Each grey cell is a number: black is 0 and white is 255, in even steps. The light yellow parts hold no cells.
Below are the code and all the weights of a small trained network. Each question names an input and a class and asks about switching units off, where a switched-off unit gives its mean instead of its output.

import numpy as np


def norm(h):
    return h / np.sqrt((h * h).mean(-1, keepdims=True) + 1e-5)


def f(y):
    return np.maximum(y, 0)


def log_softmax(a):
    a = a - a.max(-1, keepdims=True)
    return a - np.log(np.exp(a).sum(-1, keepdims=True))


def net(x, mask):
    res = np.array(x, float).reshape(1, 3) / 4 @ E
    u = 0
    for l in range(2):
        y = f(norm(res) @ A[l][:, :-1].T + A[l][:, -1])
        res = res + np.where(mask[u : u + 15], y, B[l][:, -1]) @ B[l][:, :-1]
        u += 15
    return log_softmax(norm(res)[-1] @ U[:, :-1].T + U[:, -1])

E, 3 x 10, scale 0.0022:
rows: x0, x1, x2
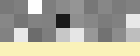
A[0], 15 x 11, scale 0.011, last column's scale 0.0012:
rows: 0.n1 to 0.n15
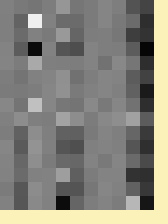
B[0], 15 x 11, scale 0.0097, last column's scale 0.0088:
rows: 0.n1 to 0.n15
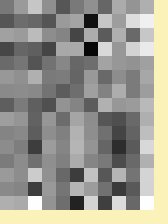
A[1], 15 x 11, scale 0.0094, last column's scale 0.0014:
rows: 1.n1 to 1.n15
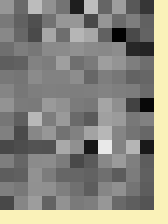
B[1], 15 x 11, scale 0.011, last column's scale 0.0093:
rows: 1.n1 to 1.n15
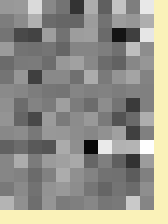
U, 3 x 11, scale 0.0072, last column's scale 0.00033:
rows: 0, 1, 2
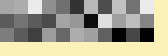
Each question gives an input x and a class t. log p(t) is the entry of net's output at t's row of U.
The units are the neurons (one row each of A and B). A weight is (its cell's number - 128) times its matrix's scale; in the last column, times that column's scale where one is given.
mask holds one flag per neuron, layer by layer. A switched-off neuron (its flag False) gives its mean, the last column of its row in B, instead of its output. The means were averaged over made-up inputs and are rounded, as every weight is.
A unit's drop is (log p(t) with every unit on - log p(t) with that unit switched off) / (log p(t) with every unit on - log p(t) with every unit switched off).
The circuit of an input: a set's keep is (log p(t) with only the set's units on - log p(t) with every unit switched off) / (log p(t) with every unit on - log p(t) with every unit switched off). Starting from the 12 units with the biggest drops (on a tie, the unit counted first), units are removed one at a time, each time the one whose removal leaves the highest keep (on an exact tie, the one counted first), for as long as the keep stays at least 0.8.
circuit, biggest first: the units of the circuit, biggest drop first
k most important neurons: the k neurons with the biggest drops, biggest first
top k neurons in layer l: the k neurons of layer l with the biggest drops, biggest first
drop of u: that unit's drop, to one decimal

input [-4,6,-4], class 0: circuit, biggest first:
0.n15
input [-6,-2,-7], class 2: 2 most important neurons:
0.n10, 0.n2
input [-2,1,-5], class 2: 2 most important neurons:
0.n11, 0.n14
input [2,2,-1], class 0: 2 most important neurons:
0.n15, 0.n4
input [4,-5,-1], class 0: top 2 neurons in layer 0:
0.n13, 0.n4
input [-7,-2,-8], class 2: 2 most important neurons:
0.n10, 0.n2
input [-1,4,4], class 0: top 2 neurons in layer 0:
0.n4, 0.n11
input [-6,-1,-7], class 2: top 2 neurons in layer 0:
0.n10, 0.n2
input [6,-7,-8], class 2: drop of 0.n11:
1.3
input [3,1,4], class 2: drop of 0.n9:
0.0
